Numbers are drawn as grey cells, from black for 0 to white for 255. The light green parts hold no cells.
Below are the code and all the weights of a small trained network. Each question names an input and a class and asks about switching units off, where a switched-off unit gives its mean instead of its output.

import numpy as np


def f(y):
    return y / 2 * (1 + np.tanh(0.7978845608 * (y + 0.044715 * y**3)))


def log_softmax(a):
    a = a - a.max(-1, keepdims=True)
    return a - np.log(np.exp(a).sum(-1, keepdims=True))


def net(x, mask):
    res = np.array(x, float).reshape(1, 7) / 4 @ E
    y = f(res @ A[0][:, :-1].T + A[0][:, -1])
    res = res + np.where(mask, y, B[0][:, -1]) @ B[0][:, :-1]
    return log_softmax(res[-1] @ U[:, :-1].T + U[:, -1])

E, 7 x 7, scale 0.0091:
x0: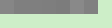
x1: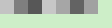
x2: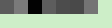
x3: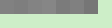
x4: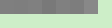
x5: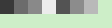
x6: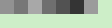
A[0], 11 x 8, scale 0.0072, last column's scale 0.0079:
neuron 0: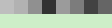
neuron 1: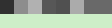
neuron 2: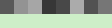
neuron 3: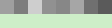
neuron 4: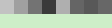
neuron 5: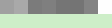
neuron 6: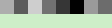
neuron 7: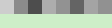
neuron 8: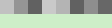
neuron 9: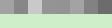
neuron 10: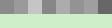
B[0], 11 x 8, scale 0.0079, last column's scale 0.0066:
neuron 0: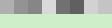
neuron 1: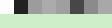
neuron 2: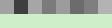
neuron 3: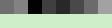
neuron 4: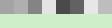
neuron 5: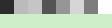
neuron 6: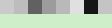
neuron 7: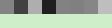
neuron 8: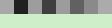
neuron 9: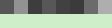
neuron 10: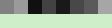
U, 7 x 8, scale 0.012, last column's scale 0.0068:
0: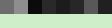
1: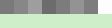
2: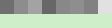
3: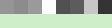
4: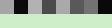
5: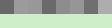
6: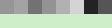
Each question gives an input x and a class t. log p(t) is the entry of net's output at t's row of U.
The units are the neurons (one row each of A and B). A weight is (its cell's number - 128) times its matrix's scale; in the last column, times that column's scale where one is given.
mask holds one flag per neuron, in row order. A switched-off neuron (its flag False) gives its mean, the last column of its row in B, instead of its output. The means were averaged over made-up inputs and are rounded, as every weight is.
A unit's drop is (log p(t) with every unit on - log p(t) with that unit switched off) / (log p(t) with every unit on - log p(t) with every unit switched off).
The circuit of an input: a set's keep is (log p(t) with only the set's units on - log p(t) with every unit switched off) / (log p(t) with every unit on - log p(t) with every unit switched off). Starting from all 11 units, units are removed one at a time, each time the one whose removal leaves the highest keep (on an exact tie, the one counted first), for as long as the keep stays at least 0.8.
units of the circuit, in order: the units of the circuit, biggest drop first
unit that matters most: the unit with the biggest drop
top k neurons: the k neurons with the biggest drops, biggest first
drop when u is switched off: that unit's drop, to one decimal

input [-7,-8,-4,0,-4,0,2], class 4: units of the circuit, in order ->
(neuron 1)
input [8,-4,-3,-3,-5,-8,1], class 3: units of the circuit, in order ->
(neuron 0; neuron 4)
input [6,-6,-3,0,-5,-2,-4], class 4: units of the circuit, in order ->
(neuron 1; neuron 2)
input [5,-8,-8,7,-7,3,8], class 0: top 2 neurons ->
(neuron 3; neuron 10)
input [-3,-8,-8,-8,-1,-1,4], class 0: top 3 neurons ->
(neuron 3; neuron 10; neuron 9)
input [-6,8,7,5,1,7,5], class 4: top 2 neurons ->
(neuron 7; neuron 8)
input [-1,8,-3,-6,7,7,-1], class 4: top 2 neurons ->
(neuron 8; neuron 7)
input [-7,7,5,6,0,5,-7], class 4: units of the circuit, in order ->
(neuron 8; neuron 7)
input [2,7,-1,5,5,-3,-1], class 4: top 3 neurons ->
(neuron 8; neuron 7; neuron 6)
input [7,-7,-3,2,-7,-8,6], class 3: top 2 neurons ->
(neuron 0; neuron 4)
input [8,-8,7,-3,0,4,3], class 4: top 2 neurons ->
(neuron 1; neuron 2)
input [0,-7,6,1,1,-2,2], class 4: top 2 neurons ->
(neuron 2; neuron 1)
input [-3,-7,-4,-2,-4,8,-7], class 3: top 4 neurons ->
(neuron 1; neuron 5; neuron 7; neuron 6)
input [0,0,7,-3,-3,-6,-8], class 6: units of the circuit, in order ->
(neuron 10)
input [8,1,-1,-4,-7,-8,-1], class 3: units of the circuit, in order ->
(neuron 4; neuron 0)
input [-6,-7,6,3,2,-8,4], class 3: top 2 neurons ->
(neuron 4; neuron 0)
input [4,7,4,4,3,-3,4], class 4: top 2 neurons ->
(neuron 7; neuron 8)
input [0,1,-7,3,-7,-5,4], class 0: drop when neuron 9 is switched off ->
0.2
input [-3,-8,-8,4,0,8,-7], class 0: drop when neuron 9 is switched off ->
0.2
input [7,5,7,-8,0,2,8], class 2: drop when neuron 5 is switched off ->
0.1
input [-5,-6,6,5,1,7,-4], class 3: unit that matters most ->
neuron 1
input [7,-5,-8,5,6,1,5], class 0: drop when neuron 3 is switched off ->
0.3
